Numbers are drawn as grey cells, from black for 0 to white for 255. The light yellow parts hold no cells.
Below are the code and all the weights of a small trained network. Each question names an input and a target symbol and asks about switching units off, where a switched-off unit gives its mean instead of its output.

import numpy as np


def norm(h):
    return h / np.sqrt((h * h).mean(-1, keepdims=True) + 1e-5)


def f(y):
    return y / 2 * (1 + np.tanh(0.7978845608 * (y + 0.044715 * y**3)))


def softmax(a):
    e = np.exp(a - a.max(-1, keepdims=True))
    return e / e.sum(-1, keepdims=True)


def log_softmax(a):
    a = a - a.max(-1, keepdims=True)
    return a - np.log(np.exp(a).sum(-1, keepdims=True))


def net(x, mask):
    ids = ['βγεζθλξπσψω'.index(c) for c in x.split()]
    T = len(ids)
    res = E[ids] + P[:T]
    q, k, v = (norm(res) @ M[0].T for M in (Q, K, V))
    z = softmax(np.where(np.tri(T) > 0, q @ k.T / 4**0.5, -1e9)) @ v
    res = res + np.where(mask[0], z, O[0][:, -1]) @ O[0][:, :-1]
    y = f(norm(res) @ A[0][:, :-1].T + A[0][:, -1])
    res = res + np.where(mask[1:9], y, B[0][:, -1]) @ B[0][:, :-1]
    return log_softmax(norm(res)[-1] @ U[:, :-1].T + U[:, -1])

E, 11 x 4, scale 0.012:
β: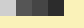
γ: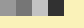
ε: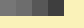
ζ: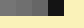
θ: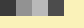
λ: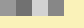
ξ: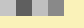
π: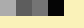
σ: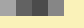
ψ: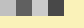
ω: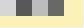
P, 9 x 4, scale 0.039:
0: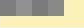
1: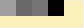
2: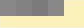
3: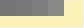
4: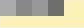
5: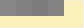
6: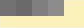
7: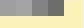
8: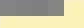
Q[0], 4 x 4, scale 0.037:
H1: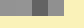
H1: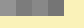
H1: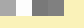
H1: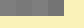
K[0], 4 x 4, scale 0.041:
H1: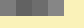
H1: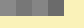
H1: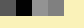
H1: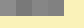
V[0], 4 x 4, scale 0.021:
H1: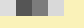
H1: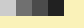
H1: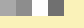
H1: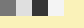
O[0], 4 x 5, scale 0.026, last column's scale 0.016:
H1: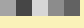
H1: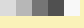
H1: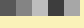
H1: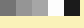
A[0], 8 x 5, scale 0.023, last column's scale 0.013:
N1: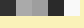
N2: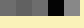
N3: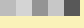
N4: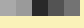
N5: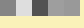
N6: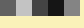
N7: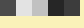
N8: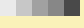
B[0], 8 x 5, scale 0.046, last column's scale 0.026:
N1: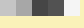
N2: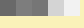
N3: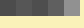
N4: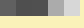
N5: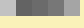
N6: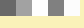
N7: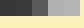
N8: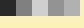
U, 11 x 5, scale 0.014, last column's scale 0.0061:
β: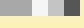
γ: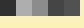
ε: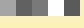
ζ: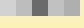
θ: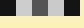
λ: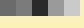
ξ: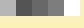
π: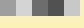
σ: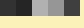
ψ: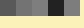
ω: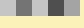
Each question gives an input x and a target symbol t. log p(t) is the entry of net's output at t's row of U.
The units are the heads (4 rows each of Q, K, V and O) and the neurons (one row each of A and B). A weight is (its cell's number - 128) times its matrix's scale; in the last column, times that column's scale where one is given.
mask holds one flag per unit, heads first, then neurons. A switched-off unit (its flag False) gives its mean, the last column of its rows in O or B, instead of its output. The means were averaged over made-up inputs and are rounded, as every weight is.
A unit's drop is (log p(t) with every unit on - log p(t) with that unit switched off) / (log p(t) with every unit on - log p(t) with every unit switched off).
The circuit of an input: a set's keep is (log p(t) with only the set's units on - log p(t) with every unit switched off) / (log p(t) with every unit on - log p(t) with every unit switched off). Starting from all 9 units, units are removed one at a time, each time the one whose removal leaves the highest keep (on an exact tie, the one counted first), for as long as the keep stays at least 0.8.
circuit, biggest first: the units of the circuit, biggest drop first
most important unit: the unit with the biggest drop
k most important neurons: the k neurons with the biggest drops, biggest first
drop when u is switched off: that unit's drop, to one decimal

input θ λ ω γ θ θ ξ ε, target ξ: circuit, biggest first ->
[H1 N6 N8]
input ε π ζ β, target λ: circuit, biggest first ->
[H1 N6]
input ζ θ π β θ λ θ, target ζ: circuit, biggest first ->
[H1 N5]
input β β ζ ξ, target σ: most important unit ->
N1
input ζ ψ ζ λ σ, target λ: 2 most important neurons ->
[N6 N1]
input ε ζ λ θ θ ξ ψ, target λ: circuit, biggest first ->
[H1 N6]
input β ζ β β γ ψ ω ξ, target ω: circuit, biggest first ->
[H1 N8]
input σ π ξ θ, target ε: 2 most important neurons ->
[N6 N1]
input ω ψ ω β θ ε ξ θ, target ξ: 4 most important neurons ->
[N6 N8 N1 N4]
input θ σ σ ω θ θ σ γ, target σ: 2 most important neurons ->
[N1 N6]
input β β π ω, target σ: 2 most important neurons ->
[N1 N8]
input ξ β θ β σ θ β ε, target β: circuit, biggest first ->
[N7 H1 N1 N8]
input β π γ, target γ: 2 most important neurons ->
[N6 N7]
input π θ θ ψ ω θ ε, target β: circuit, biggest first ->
[N6]
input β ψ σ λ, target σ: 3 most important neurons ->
[N1 N8 N3]
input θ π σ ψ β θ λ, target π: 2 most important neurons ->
[N2 N4]
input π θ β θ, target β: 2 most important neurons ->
[N6 N3]
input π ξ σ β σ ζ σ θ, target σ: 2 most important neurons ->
[N1 N6]
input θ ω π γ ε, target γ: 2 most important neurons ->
[N6 N2]
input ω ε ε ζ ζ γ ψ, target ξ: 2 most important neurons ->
[N6 N8]
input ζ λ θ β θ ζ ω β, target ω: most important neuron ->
[N4]
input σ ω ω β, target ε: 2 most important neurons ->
[N6 N1]
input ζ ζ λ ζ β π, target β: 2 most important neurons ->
[N6 N3]
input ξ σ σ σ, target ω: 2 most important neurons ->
[N2 N4]
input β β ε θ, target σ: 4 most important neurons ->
[N1 N8 N3 N6]
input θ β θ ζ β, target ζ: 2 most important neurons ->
[N7 N6]
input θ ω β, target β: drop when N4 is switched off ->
0.1
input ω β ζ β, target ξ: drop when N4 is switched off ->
0.2
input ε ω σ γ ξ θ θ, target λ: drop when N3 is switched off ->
0.3
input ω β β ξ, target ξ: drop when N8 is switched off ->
0.4
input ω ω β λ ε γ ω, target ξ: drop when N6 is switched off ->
0.9
